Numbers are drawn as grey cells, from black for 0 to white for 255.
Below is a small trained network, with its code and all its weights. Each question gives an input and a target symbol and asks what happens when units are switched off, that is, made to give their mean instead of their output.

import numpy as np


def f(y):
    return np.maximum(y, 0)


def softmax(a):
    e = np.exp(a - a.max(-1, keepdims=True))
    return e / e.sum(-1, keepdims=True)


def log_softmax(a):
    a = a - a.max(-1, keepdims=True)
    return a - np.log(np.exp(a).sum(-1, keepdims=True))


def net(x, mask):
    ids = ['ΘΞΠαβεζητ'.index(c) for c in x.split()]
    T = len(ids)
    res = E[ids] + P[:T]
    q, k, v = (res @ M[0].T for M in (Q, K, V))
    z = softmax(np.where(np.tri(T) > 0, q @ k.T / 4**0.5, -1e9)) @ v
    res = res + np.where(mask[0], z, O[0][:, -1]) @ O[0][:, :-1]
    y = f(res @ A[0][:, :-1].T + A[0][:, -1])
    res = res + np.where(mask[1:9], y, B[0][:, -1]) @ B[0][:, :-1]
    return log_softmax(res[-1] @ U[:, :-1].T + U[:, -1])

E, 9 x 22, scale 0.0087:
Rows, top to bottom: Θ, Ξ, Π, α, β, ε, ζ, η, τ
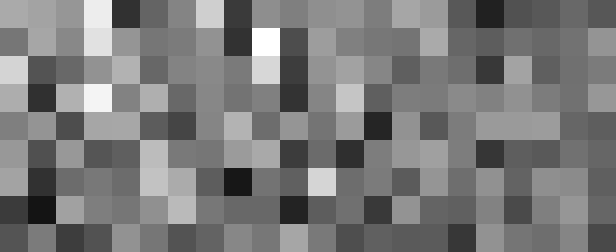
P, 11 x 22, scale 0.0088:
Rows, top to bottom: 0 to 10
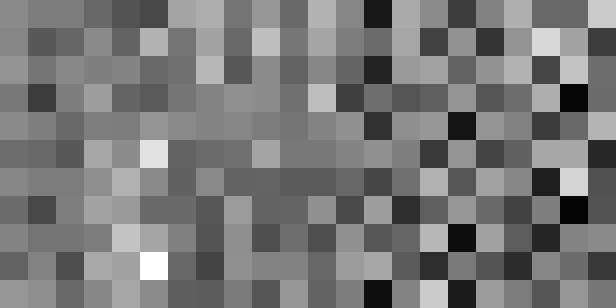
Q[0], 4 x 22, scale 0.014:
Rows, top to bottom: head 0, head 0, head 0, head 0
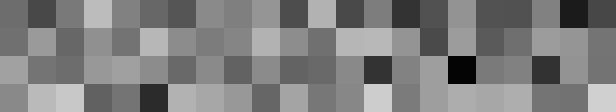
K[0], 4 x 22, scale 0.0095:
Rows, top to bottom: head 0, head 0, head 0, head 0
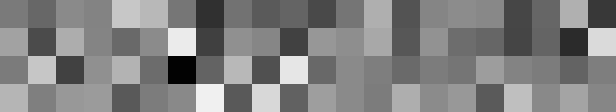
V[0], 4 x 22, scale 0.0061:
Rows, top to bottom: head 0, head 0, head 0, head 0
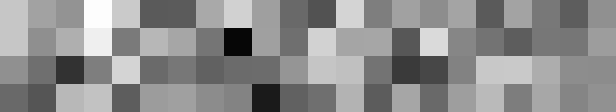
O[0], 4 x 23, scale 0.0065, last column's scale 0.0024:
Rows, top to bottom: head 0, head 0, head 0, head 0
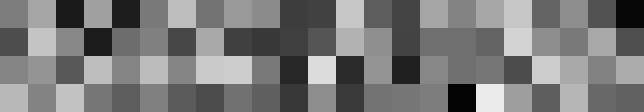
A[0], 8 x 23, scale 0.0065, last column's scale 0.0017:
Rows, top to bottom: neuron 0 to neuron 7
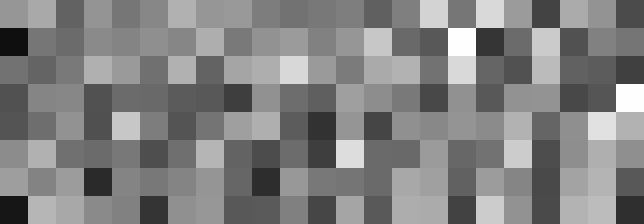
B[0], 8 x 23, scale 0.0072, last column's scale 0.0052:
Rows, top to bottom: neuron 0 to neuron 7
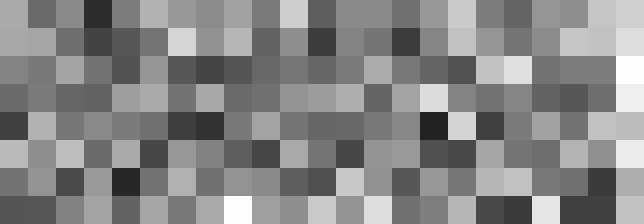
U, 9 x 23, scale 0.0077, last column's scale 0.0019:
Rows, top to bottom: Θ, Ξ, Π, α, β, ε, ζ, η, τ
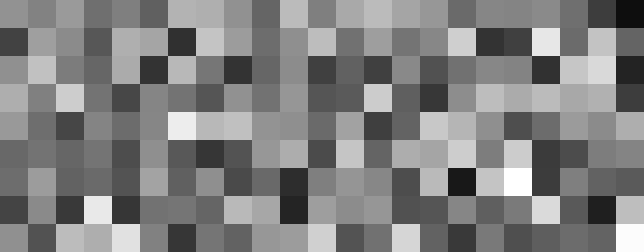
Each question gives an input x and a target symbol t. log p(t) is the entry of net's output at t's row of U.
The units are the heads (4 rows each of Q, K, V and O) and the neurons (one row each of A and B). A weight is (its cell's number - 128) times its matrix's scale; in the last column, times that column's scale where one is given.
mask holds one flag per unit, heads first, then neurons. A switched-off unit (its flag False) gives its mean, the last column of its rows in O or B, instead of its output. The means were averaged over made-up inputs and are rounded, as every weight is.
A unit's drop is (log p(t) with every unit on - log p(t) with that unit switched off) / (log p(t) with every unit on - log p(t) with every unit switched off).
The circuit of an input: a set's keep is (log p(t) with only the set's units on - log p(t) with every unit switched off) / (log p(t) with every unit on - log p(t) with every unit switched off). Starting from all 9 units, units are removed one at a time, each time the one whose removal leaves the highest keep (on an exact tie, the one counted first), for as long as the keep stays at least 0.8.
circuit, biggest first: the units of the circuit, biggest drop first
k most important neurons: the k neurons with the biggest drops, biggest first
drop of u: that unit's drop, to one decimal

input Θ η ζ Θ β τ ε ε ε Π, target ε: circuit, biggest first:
(head 0)
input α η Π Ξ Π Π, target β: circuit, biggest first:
(head 0; neuron 1)
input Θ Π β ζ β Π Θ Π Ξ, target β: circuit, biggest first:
(head 0; neuron 0)
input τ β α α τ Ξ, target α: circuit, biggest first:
(neuron 2; head 0; neuron 1)
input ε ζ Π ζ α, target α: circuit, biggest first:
(head 0; neuron 5; neuron 7; neuron 0)
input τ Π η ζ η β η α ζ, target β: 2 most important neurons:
(neuron 0; neuron 2)
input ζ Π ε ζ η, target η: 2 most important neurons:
(neuron 7; neuron 6)
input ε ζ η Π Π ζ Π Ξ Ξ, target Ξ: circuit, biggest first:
(neuron 7; head 0; neuron 4)
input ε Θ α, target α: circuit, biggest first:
(neuron 5; head 0; neuron 7)
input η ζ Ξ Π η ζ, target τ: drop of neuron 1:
0.1
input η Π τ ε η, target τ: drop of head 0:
1.5
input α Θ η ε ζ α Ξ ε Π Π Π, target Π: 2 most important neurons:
(neuron 5; neuron 7)
